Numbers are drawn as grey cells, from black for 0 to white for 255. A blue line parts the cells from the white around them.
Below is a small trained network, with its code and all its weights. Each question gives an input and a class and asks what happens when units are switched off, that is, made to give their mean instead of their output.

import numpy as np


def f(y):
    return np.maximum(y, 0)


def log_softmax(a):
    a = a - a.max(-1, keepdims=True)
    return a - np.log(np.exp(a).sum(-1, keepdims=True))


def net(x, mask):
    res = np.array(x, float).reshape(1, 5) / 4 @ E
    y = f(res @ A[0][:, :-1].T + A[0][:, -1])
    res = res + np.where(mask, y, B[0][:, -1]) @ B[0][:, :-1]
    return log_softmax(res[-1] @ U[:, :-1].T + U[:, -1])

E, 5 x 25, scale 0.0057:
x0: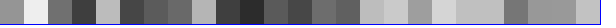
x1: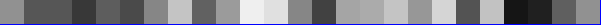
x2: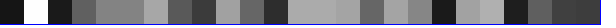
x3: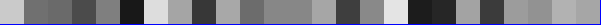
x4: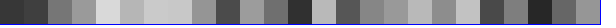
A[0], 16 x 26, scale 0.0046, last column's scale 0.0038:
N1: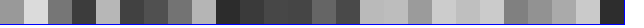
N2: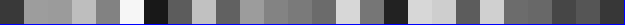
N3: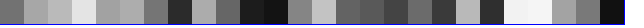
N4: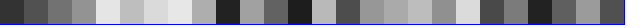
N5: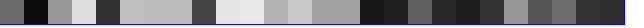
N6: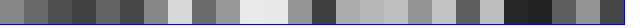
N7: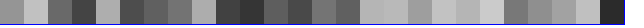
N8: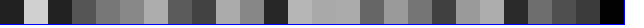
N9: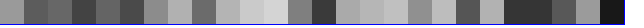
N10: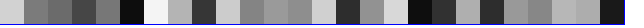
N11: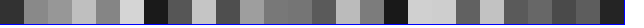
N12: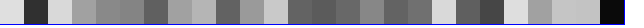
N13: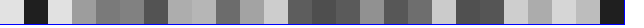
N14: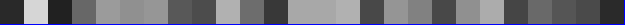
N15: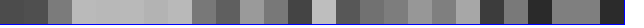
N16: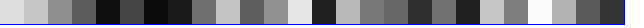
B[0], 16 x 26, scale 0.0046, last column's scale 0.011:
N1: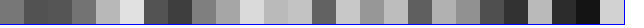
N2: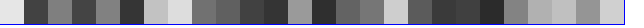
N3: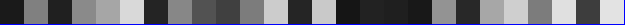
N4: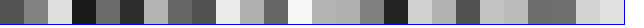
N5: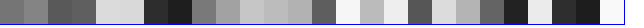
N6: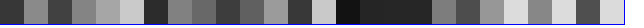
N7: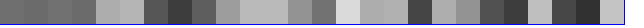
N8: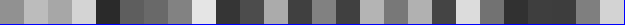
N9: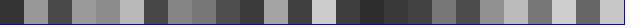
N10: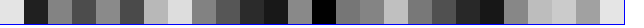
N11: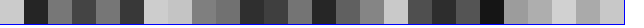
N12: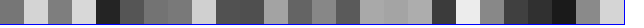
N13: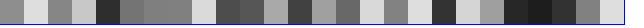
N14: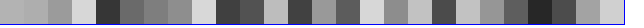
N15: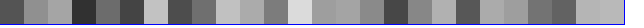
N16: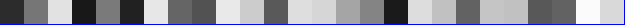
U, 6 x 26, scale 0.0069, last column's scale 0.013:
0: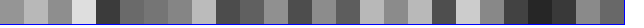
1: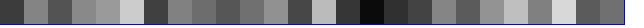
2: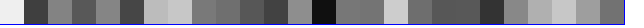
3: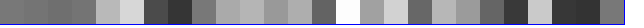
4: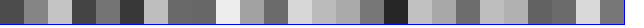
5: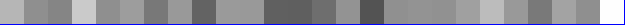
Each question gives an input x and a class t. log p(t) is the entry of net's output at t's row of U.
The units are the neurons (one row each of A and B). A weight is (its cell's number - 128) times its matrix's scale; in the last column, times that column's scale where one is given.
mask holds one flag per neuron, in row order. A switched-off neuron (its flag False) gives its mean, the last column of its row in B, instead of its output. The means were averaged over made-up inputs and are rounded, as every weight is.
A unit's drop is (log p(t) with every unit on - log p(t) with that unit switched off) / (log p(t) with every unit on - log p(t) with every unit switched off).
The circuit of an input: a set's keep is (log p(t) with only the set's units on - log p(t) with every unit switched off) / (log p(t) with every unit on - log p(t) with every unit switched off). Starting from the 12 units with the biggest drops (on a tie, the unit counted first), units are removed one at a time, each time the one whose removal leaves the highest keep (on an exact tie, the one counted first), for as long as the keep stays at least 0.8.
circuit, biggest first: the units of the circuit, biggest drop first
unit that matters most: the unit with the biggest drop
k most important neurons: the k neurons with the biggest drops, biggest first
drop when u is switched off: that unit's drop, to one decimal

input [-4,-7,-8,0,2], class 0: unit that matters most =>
N13
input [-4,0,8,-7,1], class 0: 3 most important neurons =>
[N8 N14 N10]
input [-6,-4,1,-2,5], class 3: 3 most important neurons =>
[N5 N16 N6]
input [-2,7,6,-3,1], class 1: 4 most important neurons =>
[N6 N9 N13 N12]
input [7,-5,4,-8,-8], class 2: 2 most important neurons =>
[N2 N11]
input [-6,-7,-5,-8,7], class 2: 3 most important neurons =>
[N2 N11 N6]
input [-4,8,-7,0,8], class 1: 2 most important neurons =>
[N6 N9]
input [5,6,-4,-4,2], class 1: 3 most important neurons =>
[N6 N9 N5]
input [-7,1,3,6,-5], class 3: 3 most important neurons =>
[N5 N2 N11]
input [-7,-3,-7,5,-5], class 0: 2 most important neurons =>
[N13 N12]
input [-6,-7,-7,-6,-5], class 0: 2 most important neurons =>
[N13 N12]
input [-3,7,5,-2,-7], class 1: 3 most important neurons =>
[N6 N9 N4]
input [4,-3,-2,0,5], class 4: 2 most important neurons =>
[N4 N5]
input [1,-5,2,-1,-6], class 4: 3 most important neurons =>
[N16 N6 N9]
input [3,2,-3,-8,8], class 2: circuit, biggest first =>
[N11]
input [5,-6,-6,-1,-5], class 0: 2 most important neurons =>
[N13 N12]
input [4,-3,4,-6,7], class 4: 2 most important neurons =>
[N4 N10]
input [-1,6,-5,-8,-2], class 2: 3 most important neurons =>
[N2 N11 N3]
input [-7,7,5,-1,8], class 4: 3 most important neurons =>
[N4 N15 N3]
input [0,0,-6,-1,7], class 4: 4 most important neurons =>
[N4 N15 N8 N14]
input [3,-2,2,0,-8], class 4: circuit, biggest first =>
[N16]
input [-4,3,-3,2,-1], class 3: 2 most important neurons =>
[N5 N3]
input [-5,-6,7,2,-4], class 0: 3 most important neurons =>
[N8 N14 N6]
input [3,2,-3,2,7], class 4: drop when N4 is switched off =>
0.3
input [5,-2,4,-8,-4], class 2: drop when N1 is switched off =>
0.0
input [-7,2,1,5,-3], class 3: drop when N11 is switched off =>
0.1
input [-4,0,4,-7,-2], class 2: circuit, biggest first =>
[N2]
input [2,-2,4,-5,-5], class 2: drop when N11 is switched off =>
0.6
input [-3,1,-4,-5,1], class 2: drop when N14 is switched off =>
0.1
